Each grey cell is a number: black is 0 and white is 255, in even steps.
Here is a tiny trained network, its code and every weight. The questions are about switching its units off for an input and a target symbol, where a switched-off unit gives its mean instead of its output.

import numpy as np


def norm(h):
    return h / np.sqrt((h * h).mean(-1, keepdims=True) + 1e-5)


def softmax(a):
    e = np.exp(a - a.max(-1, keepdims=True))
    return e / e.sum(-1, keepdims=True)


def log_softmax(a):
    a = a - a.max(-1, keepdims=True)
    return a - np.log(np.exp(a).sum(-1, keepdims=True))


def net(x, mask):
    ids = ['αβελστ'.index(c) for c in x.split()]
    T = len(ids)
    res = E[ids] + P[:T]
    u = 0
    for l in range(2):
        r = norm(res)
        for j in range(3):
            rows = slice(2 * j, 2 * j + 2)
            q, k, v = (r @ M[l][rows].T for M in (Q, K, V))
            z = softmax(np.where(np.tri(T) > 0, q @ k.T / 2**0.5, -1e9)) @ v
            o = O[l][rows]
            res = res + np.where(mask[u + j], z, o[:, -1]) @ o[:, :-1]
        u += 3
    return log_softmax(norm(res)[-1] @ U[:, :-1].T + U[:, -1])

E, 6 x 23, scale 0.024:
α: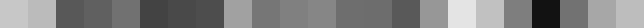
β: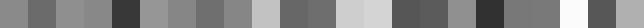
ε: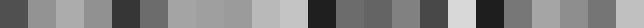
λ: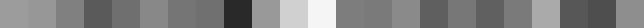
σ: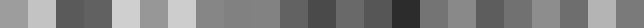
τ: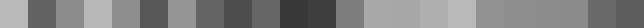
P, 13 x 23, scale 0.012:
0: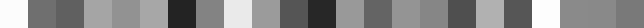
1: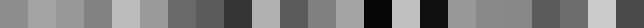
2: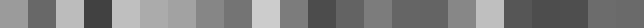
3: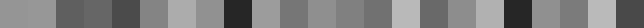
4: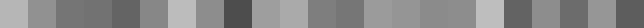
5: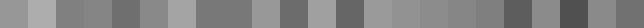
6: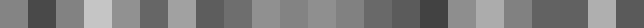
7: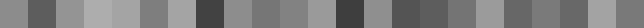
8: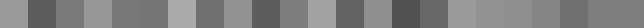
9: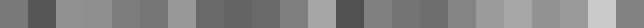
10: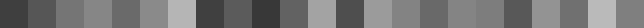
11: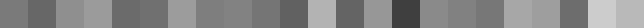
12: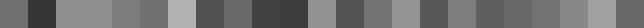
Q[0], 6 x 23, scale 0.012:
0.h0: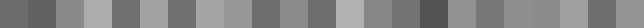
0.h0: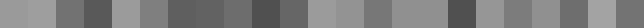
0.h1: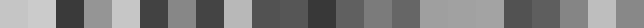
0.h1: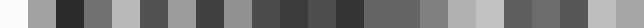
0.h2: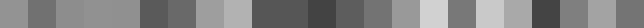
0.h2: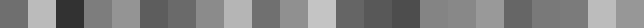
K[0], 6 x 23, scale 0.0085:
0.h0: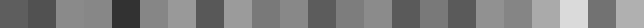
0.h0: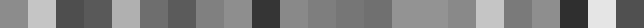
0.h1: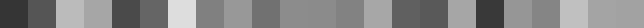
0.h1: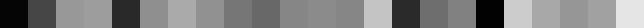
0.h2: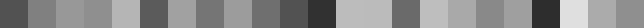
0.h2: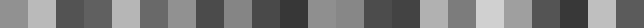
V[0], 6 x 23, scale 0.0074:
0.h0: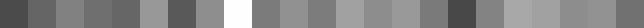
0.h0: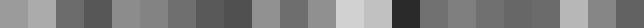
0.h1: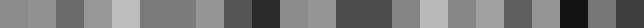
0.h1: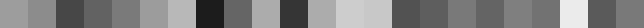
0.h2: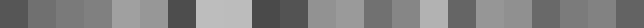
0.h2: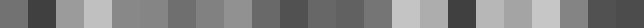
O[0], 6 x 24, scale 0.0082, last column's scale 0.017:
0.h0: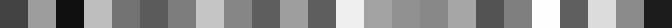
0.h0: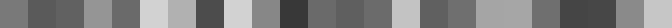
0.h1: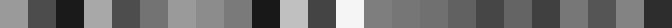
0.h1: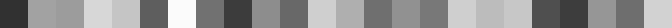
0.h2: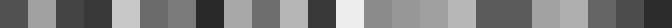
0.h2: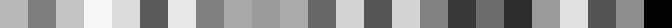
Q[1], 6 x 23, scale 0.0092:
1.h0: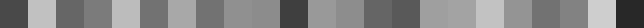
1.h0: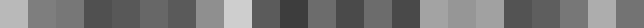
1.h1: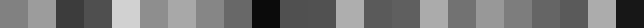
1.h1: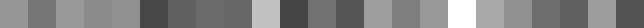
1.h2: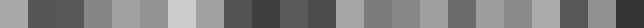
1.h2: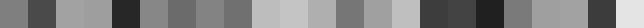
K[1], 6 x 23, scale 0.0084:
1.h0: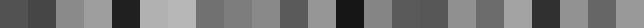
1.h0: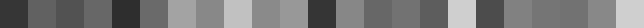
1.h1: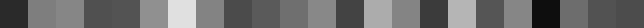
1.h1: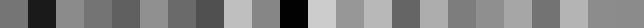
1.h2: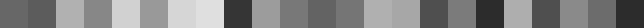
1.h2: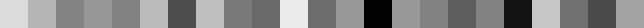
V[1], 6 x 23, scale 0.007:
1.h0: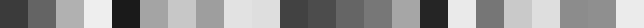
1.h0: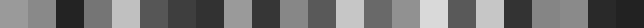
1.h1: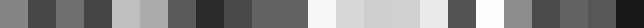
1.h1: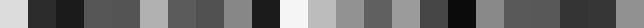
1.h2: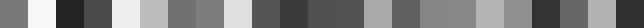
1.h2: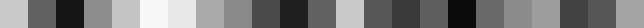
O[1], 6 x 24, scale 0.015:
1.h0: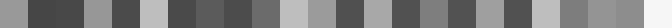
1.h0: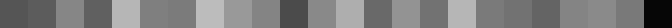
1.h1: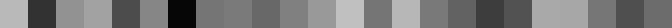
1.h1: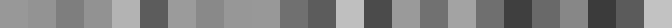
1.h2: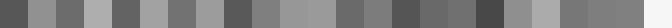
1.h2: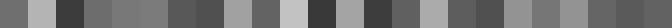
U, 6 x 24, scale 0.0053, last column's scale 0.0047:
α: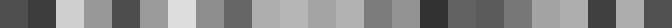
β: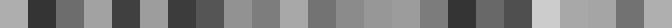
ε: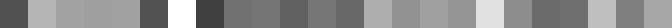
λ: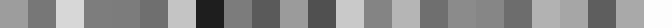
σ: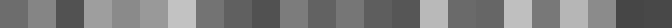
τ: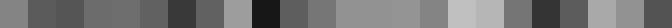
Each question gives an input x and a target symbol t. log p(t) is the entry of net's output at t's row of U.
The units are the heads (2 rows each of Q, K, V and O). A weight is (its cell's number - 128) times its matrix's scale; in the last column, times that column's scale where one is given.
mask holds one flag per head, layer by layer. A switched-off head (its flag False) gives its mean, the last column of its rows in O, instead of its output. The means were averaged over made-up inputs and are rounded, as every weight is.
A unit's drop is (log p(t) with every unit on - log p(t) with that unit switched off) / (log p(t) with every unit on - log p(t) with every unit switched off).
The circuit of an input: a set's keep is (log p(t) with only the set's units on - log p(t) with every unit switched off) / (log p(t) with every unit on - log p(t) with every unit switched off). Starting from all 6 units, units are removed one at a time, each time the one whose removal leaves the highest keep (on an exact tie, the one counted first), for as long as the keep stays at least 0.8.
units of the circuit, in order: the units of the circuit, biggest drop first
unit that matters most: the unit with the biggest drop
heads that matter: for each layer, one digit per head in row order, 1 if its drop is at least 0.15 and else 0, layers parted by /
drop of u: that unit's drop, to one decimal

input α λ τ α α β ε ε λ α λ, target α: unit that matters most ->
0.h1
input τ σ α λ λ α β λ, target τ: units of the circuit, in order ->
(0.h1; 1.h0; 0.h2; 1.h2)
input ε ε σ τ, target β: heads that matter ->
000 / 100
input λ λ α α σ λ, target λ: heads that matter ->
010 / 001
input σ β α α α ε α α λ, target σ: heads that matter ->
011 / 001
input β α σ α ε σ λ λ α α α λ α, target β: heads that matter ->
010 / 100
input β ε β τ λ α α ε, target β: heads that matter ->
010 / 100
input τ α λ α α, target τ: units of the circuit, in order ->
(1.h0; 0.h1; 1.h1)
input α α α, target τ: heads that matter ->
011 / 110
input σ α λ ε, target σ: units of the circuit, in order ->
(1.h2; 0.h1; 0.h2; 1.h0)
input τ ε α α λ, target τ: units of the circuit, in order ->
(0.h2; 0.h1; 1.h0; 1.h2)
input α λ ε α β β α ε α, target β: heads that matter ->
000 / 100
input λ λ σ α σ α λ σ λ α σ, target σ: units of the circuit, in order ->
(0.h1; 1.h2)
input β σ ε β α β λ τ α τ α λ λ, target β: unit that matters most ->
0.h1
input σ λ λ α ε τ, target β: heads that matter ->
000 / 000
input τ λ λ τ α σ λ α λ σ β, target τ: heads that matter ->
011 / 101
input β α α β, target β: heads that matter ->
010 / 000
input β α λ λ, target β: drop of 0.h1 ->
1.1
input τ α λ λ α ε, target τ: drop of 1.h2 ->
0.5
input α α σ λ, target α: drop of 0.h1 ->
0.7
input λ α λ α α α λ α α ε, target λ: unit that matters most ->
0.h2
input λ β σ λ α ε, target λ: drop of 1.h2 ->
0.2
